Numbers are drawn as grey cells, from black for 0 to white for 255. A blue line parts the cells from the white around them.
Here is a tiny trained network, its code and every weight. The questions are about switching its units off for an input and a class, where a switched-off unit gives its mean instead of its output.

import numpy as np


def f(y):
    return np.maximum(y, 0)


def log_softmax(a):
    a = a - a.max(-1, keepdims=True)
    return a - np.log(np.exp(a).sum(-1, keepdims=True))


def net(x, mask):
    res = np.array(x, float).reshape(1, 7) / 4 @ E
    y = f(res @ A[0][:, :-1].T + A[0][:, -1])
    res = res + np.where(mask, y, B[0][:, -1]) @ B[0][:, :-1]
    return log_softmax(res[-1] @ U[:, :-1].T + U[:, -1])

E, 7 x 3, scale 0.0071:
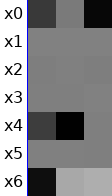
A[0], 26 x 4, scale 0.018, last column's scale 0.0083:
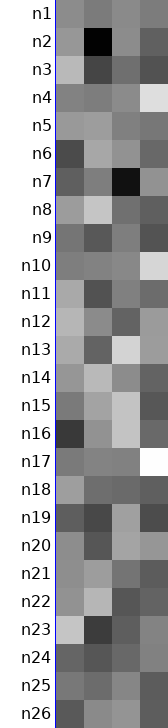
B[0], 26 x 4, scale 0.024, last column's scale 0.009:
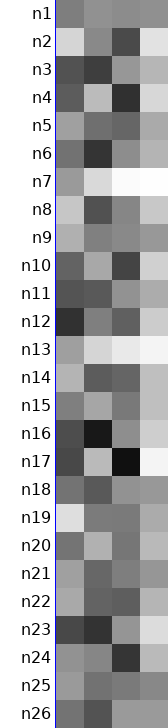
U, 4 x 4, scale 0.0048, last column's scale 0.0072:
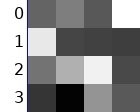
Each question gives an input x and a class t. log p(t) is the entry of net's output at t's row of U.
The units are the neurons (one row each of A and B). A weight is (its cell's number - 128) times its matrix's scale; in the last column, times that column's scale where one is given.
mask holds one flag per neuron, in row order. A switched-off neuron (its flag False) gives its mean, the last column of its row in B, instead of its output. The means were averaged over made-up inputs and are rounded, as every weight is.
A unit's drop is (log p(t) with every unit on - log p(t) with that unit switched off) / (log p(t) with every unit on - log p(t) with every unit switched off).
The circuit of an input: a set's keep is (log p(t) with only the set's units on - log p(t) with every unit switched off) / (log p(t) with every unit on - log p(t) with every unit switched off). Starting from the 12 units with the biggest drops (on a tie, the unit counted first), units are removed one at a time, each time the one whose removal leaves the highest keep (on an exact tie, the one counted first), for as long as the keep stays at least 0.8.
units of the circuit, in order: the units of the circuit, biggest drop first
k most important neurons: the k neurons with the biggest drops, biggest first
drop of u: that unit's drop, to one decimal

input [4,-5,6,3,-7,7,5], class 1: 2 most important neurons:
n8; n22
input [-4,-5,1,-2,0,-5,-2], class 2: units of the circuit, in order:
n13
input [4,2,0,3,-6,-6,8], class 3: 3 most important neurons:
n16; n6; n2
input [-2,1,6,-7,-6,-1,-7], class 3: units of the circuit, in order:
n23; n2; n3
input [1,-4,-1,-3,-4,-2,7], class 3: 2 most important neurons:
n16; n6
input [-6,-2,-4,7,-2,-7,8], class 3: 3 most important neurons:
n16; n7; n6
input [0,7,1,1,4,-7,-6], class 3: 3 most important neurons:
n23; n3; n11
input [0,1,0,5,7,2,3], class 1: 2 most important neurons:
n19; n2
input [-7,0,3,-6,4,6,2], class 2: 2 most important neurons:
n13; n24
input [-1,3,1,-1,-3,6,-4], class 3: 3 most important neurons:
n2; n7; n23
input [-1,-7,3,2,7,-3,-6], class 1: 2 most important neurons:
n2; n19
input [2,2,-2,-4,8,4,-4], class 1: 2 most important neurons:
n2; n19
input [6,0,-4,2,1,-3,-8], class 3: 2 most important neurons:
n23; n13
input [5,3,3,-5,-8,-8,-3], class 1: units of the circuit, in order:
n8
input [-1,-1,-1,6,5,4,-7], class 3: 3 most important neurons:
n23; n3; n11
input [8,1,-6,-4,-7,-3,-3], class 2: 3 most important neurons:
n7; n2; n24
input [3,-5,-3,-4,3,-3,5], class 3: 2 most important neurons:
n16; n13
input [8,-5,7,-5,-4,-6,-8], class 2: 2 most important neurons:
n7; n16
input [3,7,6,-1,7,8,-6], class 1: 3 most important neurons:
n2; n24; n19
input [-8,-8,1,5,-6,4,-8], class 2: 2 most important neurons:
n13; n16
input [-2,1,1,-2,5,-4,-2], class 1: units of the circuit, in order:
n2
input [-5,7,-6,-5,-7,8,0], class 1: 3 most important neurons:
n8; n14; n7
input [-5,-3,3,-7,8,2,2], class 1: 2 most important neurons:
n2; n19
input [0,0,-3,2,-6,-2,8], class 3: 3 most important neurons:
n16; n6; n2
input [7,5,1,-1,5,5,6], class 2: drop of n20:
0.0
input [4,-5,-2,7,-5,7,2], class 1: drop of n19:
-0.3
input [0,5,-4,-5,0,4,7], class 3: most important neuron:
n16
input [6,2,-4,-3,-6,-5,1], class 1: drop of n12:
-0.1
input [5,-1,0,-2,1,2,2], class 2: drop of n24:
-0.1
